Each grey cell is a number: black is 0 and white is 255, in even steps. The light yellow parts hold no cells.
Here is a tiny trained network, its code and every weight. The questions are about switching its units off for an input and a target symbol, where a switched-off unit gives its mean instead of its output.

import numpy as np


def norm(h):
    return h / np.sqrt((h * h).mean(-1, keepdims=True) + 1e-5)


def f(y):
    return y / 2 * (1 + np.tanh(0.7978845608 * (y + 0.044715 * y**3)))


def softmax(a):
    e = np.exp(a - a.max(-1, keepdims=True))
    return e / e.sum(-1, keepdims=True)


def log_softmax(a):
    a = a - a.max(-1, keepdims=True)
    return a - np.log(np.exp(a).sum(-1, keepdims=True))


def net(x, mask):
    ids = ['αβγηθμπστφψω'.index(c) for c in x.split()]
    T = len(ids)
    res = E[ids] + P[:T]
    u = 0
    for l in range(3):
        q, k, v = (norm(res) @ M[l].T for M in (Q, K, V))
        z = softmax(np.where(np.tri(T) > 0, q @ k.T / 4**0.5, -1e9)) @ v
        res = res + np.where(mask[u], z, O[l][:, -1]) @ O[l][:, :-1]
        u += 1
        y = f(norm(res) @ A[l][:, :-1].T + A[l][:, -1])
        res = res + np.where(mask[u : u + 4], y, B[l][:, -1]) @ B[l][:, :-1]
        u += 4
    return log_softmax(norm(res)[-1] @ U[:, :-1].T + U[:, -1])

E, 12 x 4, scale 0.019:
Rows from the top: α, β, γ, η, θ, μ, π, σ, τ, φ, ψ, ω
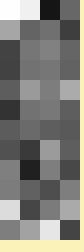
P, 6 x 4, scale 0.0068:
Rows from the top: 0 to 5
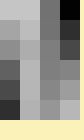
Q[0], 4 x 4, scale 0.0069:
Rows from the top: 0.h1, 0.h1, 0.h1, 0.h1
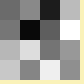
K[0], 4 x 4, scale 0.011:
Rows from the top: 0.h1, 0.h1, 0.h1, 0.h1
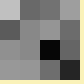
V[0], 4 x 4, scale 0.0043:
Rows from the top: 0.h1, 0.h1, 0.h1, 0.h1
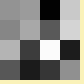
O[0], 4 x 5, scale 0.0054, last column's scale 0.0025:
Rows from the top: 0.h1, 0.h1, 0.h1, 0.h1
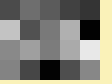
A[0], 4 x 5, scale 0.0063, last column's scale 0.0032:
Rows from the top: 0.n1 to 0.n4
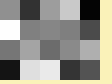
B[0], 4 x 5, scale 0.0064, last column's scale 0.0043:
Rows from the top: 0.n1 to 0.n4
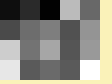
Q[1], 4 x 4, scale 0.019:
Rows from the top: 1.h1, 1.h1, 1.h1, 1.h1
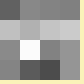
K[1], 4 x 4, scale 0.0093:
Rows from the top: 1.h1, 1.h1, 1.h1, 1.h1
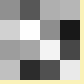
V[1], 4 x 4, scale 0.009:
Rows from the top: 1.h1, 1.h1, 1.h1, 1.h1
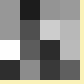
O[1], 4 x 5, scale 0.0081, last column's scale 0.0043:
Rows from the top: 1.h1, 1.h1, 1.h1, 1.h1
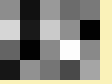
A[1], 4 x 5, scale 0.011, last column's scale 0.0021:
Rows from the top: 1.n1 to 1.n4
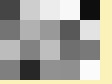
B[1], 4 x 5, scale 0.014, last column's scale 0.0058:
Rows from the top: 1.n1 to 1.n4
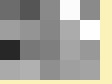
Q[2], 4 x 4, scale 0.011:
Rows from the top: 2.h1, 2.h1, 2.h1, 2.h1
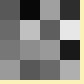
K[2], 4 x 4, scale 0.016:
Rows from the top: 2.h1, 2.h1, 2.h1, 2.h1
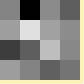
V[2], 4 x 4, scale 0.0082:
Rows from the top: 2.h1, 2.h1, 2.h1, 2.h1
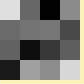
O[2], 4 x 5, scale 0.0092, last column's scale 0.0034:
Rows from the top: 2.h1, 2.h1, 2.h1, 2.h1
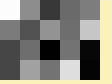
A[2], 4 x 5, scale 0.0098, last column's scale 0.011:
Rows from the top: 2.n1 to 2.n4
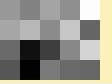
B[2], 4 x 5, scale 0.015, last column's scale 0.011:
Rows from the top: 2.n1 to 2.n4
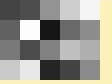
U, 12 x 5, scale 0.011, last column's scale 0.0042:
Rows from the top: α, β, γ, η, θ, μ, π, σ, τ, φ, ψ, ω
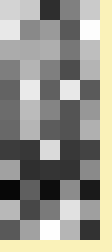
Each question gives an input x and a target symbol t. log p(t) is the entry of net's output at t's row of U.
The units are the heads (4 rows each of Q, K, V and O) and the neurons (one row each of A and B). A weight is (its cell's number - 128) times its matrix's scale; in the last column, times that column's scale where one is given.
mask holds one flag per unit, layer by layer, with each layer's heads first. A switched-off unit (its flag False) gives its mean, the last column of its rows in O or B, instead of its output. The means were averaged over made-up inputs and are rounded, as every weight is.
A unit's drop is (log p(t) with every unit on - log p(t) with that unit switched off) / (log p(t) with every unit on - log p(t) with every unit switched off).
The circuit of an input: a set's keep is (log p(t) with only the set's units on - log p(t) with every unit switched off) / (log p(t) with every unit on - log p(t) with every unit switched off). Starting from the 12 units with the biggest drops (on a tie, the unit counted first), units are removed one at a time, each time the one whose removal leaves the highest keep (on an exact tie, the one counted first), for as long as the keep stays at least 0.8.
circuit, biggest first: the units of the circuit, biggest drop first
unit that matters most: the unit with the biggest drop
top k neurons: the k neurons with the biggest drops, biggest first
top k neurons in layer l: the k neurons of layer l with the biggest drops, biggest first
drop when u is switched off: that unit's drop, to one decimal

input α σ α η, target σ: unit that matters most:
0.n4
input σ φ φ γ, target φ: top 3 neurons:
(0.n4; 1.n4; 2.n1)
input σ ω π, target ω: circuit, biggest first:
(0.h1; 2.h1)
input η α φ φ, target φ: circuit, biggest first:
(1.h1; 0.h1)
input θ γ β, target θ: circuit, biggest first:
(1.h1; 0.n4)
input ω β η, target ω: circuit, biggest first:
(0.h1; 2.h1)
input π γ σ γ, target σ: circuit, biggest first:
(0.n4; 1.h1)
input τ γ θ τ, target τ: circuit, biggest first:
(2.n4; 1.h1)
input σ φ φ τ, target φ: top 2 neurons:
(0.n4; 2.n3)
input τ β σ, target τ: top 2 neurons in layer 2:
(2.n4; 2.n1)
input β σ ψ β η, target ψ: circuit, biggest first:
(0.n4; 1.h1; 0.n1)
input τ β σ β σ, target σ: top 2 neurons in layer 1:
(1.n3; 1.n4)
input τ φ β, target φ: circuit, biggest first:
(1.h1; 0.n4)
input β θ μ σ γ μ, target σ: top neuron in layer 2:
(2.n2)
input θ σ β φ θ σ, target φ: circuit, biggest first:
(1.h1; 2.n4)
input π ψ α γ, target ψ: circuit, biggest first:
(0.n4; 1.h1)
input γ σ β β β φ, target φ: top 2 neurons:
(0.n4; 1.n4)
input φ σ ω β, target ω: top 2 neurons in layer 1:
(1.n2; 1.n3)
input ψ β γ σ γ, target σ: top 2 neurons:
(1.n4; 0.n4)
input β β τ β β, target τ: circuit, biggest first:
(2.h1)
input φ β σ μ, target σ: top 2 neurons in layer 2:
(2.n2; 2.n4)
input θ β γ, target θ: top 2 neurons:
(1.n3; 0.n4)
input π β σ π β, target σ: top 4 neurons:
(2.n2; 2.n4; 1.n4; 0.n3)
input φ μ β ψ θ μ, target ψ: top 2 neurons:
(0.n1; 1.n4)
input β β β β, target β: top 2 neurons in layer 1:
(1.n3; 1.n1)
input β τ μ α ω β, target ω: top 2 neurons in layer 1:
(1.n4; 1.n1)
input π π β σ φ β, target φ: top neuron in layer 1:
(1.n4)
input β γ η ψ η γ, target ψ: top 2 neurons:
(0.n4; 0.n1)
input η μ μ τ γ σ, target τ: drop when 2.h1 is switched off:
0.9
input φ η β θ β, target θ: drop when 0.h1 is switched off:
-0.1
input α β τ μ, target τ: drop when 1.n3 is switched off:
0.1
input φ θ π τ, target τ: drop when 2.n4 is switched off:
0.3
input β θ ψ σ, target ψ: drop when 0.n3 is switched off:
0.0
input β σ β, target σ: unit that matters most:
1.n3
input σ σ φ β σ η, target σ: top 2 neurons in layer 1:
(1.n3; 1.n1)
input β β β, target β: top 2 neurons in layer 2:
(2.n3; 2.n2)
